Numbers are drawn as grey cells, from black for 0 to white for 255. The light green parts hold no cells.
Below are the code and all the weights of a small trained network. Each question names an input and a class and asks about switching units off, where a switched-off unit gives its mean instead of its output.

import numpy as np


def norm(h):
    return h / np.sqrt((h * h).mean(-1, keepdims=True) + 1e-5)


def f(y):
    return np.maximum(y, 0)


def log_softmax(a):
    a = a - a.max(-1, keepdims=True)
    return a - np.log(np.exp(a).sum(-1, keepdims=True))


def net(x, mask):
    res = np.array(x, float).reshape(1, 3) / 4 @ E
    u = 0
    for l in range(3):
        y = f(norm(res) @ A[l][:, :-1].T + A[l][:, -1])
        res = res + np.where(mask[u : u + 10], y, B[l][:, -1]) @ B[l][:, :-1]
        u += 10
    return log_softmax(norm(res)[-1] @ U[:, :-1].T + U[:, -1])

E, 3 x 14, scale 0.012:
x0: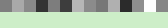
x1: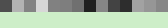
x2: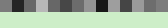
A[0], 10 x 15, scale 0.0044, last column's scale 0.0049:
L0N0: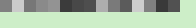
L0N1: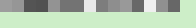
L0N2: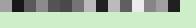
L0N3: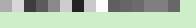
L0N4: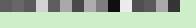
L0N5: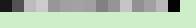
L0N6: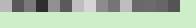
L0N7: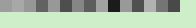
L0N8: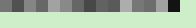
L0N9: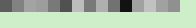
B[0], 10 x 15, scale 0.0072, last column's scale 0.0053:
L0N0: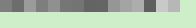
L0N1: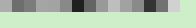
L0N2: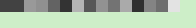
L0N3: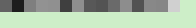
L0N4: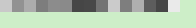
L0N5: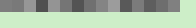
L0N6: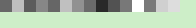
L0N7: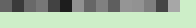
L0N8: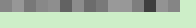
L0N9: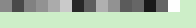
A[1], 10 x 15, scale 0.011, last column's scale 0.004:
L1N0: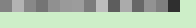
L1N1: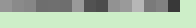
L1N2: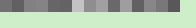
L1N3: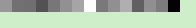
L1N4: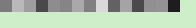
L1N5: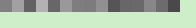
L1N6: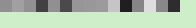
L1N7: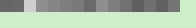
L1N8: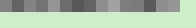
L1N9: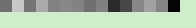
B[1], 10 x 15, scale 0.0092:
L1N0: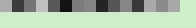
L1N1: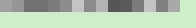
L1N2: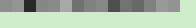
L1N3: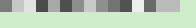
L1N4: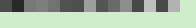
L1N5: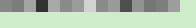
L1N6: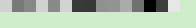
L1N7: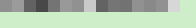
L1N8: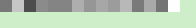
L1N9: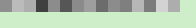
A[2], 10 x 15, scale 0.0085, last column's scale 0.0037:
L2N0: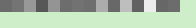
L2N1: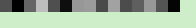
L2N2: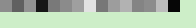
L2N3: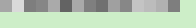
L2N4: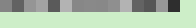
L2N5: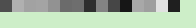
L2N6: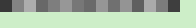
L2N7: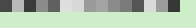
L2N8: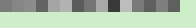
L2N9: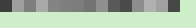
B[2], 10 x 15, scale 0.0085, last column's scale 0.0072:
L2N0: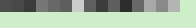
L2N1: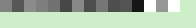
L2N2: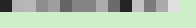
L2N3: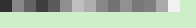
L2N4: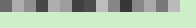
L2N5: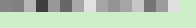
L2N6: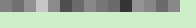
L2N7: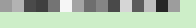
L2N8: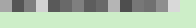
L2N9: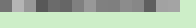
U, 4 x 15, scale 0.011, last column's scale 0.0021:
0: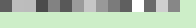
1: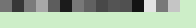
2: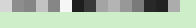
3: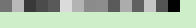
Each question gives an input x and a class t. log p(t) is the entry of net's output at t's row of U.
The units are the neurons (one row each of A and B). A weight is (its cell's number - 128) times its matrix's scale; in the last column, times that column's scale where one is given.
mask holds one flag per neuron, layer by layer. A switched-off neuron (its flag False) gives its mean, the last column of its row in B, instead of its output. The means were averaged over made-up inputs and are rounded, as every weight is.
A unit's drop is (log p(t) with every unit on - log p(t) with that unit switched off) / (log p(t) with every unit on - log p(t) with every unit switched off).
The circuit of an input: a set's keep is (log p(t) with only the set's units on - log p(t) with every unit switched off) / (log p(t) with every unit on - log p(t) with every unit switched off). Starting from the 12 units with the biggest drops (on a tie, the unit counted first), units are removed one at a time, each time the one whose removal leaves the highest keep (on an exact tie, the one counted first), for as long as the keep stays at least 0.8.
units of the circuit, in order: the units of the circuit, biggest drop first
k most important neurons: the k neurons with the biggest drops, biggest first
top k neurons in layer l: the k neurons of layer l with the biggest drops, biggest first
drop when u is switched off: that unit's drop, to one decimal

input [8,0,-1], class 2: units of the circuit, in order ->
[L1N6]
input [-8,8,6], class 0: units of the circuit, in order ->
[L1N6, L2N5]
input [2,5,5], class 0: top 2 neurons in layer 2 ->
[L2N5, L2N9]
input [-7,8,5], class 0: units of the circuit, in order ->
[L1N6, L2N5]
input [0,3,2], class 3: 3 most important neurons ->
[L1N6, L1N8, L0N6]
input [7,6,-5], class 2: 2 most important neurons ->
[L1N6, L0N6]
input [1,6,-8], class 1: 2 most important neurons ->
[L1N4, L1N0]
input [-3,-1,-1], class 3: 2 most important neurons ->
[L1N6, L0N9]
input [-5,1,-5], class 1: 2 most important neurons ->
[L1N6, L0N9]
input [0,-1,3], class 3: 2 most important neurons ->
[L1N2, L2N7]
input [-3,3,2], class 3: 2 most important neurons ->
[L1N6, L0N9]
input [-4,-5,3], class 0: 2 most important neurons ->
[L1N6, L0N9]
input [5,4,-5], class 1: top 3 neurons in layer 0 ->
[L0N6, L0N4, L0N9]
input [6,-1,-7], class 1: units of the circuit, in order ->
[L1N4]
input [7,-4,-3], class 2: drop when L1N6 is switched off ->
1.4
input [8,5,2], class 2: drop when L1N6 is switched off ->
1.3
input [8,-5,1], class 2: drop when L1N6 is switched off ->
1.3
